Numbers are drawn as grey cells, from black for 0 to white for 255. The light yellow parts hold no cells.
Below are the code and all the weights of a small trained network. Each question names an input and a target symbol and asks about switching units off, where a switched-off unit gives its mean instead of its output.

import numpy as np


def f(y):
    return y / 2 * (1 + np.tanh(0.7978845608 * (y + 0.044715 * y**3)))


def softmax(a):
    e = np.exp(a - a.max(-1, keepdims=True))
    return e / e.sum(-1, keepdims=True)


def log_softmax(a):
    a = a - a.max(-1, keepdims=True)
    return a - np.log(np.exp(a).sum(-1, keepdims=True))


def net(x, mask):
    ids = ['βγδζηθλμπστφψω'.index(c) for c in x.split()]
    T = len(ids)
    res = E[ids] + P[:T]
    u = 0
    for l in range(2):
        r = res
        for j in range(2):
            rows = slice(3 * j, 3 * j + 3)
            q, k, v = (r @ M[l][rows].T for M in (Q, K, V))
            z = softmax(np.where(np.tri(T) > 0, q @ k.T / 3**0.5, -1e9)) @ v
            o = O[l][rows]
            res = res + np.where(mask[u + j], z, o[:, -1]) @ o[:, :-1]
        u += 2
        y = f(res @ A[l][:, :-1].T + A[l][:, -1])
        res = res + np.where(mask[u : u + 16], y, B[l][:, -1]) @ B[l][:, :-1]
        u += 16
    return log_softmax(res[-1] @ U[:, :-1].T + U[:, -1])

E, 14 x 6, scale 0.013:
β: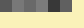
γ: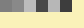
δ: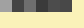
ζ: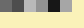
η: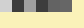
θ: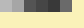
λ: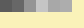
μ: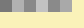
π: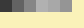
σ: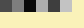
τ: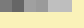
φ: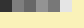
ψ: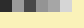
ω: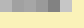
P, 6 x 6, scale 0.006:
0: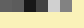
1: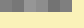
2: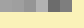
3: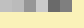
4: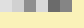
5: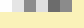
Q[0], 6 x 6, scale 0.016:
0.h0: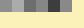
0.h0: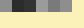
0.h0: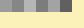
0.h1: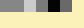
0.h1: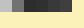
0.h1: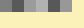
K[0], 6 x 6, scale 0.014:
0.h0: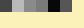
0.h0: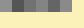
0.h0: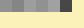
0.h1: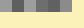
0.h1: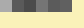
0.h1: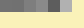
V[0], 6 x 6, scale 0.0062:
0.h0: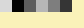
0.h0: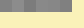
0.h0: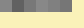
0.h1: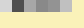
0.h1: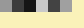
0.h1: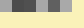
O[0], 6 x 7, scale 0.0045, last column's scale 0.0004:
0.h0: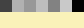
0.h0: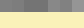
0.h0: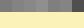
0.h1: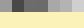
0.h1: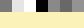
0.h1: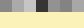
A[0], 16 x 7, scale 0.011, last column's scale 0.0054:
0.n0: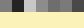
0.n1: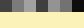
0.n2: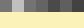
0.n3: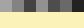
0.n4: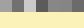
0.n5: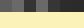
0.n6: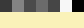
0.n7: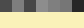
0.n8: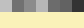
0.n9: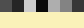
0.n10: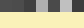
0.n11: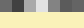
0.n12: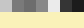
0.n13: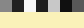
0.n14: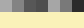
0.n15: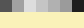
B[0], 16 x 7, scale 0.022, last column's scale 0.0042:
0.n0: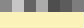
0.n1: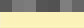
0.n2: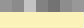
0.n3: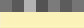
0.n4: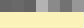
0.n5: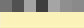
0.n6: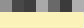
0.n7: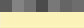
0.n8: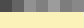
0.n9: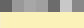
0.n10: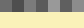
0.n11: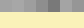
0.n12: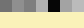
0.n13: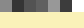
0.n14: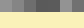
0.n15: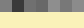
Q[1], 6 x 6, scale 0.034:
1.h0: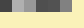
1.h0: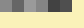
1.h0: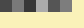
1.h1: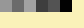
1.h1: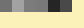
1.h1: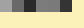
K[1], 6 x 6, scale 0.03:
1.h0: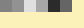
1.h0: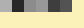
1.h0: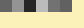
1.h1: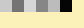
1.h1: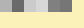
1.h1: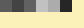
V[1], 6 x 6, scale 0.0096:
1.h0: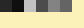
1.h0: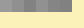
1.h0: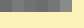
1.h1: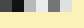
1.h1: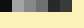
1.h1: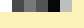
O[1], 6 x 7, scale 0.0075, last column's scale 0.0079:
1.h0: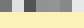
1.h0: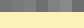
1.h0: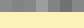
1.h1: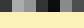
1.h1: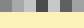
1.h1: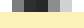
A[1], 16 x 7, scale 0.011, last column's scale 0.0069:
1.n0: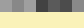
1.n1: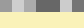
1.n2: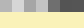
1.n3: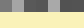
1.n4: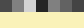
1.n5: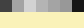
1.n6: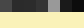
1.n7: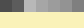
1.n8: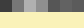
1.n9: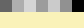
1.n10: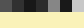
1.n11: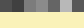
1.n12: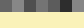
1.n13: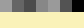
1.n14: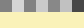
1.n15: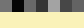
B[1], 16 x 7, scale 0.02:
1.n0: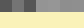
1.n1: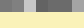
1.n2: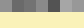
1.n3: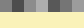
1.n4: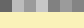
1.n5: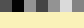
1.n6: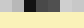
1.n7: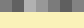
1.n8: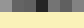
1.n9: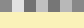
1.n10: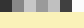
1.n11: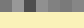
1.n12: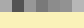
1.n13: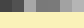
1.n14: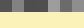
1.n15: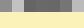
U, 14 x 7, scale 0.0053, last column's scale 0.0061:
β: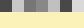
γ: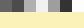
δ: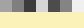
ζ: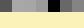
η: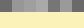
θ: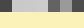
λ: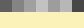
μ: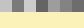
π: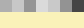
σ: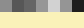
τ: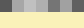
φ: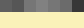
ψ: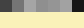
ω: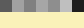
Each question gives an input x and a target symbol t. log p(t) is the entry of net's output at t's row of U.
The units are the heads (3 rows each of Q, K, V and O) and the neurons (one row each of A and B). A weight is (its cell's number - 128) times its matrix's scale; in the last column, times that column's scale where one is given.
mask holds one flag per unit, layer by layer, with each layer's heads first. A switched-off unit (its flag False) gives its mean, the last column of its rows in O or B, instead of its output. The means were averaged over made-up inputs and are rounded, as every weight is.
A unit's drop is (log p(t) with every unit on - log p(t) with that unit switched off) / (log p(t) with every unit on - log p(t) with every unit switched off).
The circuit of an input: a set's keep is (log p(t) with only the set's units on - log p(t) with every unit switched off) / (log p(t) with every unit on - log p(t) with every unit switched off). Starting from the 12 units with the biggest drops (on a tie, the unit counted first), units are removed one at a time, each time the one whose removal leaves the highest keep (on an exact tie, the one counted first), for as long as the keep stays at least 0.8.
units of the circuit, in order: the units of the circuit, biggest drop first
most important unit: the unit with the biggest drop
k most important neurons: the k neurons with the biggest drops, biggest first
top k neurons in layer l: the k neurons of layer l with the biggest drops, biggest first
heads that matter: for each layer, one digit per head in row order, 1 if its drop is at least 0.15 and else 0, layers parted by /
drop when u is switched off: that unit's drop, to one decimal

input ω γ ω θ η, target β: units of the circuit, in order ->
[1.n10 0.n13 1.n15]
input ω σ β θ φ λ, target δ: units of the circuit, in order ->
[1.n10]
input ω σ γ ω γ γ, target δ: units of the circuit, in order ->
[1.n10 0.n12]
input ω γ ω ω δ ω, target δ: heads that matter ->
00 / 11
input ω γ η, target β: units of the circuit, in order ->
[0.n13 1.n15]
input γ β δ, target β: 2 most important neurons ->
[0.n13 1.n10]
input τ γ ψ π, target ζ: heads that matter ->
00 / 01
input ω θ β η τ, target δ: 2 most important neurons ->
[1.n10 0.n13]
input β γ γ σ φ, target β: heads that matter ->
01 / 00
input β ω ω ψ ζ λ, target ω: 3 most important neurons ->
[0.n6 0.n5 1.n9]
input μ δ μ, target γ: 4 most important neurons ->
[1.n6 1.n7 0.n15 0.n12]
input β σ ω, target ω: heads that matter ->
00 / 11
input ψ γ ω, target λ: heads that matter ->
00 / 01
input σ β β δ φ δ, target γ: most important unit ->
0.h1
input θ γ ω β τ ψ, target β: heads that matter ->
00 / 10
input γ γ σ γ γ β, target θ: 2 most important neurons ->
[0.n13 0.n6]
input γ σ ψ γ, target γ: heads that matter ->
00 / 00
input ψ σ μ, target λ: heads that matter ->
00 / 01
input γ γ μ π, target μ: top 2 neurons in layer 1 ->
[1.n10 1.n1]
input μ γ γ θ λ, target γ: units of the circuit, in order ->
[1.n6]
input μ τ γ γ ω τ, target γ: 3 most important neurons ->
[1.n6 1.n7 0.n15]
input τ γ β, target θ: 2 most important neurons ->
[0.n13 1.n4]
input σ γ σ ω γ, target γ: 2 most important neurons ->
[0.n13 1.n6]
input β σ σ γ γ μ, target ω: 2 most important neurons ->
[0.n5 1.n9]
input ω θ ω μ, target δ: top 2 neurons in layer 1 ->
[1.n10 1.n11]
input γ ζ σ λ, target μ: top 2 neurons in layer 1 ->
[1.n10 1.n1]
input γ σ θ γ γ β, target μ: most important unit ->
1.h1
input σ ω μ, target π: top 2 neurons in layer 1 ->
[1.n9 1.n10]
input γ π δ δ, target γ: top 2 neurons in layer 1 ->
[1.n6 1.n3]
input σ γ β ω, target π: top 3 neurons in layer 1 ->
[1.n9 1.n10 1.n13]
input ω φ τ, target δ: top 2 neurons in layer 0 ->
[0.n13 0.n6]
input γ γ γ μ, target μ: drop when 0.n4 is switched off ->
0.1
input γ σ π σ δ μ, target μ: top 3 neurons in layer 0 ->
[0.n12 0.n13 0.n6]
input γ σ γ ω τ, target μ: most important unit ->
0.n12
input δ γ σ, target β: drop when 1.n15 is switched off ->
0.2
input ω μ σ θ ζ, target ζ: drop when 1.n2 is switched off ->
0.4
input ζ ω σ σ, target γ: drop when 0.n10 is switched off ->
0.1
